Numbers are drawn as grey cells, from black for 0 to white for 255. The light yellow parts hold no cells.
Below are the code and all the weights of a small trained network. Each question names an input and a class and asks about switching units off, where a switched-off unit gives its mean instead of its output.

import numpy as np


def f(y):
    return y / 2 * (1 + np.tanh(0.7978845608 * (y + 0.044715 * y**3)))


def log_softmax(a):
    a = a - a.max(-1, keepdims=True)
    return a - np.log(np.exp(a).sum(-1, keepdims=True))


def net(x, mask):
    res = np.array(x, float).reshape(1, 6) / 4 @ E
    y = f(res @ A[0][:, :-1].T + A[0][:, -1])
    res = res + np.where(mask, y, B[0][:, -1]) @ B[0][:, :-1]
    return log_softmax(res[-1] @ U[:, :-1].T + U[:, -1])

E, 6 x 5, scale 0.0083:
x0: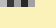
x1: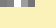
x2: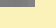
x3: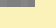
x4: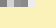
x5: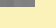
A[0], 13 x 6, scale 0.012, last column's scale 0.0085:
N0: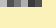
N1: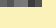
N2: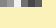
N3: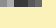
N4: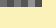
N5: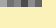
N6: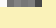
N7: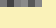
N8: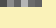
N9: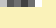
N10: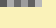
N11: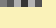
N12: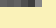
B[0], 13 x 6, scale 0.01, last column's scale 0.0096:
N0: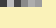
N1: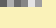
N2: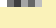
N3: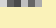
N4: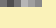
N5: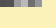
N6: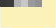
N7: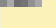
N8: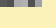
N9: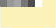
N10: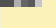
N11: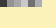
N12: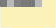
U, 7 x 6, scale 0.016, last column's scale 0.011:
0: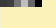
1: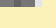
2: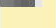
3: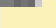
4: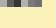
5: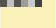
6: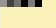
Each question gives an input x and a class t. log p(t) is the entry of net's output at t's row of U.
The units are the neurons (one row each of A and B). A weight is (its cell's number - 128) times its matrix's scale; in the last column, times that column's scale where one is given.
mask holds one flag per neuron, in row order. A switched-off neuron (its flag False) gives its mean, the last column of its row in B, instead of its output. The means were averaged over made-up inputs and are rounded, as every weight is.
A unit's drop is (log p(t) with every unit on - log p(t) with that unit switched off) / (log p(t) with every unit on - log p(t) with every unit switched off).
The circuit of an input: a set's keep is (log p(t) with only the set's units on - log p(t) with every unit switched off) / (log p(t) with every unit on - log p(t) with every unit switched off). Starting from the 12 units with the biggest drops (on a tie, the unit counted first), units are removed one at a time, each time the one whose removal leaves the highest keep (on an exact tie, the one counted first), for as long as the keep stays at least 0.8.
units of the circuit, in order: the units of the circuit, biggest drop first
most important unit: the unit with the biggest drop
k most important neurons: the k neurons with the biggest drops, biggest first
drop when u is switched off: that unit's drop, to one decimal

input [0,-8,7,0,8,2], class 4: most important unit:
N3
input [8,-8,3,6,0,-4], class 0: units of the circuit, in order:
(N6, N5)
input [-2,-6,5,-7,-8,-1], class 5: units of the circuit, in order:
(N1, N0)
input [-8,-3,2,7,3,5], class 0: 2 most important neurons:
(N8, N10)
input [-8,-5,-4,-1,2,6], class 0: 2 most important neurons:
(N8, N10)
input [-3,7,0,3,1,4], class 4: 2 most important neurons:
(N2, N9)
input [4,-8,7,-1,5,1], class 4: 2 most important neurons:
(N3, N10)
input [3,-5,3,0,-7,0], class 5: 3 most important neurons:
(N1, N0, N12)
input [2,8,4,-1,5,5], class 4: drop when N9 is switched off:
0.1
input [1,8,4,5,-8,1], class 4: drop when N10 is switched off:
0.1
